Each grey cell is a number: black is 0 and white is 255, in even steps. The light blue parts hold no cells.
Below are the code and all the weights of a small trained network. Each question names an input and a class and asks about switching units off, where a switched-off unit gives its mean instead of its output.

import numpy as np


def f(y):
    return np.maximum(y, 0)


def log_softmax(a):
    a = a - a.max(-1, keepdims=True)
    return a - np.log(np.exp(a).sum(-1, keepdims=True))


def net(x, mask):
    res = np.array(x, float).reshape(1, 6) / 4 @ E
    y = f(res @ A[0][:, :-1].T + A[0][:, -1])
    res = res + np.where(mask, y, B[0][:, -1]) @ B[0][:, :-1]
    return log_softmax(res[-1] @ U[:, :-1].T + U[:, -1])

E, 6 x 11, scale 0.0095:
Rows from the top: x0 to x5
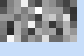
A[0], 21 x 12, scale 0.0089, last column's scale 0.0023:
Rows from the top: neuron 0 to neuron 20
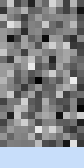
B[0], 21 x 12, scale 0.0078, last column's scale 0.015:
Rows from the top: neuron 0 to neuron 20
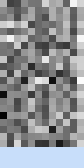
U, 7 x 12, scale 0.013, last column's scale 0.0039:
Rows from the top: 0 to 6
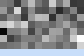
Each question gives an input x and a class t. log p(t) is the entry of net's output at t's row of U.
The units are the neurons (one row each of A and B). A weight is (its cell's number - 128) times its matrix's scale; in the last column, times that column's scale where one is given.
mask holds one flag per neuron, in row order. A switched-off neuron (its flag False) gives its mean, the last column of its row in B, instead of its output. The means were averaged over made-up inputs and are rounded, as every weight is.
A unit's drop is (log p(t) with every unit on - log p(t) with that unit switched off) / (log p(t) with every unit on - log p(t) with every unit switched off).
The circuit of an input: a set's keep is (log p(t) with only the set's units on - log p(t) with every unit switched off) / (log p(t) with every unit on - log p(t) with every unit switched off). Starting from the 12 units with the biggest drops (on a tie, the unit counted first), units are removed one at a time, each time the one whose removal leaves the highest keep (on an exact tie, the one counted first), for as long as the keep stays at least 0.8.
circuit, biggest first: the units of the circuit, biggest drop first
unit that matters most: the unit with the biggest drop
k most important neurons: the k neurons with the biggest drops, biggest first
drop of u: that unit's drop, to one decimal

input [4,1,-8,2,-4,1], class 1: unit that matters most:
neuron 20
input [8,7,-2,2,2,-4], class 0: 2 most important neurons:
neuron 11; neuron 17
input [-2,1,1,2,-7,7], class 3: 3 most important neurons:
neuron 3; neuron 16; neuron 0
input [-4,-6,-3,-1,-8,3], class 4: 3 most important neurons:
neuron 13; neuron 9; neuron 18
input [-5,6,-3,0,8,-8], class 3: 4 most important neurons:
neuron 5; neuron 11; neuron 13; neuron 9
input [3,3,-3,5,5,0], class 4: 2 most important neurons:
neuron 16; neuron 11
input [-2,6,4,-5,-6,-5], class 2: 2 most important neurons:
neuron 18; neuron 16
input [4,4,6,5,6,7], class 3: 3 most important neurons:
neuron 3; neuron 20; neuron 11
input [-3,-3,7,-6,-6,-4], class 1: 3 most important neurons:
neuron 10; neuron 6; neuron 16
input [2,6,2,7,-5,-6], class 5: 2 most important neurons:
neuron 11; neuron 8
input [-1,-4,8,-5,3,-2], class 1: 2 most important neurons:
neuron 6; neuron 10
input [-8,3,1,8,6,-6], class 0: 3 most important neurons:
neuron 7; neuron 0; neuron 12
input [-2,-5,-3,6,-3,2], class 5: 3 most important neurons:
neuron 8; neuron 18; neuron 9
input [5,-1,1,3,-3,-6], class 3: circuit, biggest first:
neuron 5
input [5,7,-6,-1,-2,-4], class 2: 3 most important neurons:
neuron 18; neuron 6; neuron 10
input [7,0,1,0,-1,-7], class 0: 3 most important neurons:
neuron 17; neuron 14; neuron 3
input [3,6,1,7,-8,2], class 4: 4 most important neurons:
neuron 9; neuron 11; neuron 13; neuron 0
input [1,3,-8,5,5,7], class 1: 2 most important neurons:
neuron 20; neuron 5
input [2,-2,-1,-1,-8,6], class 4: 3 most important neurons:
neuron 13; neuron 5; neuron 9
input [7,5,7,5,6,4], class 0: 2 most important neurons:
neuron 17; neuron 20
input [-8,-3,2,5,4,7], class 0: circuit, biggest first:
neuron 7
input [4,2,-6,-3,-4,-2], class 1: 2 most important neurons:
neuron 20; neuron 16
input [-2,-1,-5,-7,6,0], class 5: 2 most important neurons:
neuron 0; neuron 13
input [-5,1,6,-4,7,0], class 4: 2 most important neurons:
neuron 16; neuron 20
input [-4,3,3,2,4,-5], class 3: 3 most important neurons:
neuron 5; neuron 11; neuron 13
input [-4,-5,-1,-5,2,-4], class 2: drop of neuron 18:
-0.1
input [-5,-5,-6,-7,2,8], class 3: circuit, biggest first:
neuron 3
